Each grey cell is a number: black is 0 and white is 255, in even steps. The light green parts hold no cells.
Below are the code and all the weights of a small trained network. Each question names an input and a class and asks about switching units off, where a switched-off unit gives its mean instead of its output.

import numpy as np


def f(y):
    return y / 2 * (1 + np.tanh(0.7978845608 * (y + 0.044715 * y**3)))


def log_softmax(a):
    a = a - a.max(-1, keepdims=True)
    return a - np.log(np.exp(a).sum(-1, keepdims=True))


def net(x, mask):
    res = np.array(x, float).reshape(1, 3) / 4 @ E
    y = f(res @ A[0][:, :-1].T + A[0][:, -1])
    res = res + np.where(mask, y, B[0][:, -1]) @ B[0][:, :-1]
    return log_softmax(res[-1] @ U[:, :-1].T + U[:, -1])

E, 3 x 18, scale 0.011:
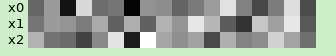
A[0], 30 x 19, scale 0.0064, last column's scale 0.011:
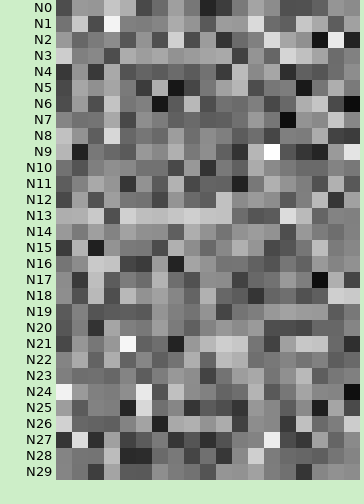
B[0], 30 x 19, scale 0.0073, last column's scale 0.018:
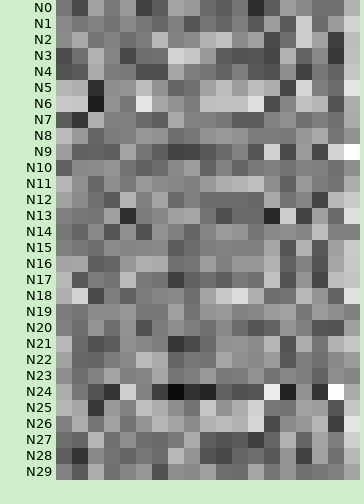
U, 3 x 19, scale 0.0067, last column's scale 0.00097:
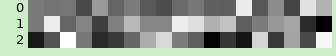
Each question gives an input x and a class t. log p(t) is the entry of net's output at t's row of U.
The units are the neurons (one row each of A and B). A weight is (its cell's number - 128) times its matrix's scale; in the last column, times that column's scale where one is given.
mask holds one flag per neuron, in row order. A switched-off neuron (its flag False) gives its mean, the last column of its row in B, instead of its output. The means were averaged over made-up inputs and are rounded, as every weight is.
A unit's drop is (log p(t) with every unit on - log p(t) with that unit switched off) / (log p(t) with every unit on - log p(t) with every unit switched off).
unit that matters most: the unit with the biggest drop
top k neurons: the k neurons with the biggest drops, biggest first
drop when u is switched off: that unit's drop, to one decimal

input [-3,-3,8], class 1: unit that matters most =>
N26
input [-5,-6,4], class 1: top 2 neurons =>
(N2 N25)
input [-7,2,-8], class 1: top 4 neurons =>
(N18 N9 N5 N24)
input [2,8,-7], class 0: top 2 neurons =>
(N21 N26)
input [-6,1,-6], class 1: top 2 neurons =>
(N18 N9)
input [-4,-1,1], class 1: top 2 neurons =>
(N24 N18)
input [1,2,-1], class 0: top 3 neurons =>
(N26 N18 N6)
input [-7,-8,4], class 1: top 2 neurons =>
(N2 N25)
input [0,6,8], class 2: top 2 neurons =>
(N3 N13)
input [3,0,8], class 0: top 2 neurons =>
(N24 N18)
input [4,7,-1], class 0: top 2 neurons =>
(N26 N21)
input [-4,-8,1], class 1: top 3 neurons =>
(N2 N25 N18)
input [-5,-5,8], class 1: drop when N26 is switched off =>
0.2
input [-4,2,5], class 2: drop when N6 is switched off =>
0.0
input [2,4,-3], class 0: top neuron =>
(N26)
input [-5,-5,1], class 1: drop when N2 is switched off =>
0.5
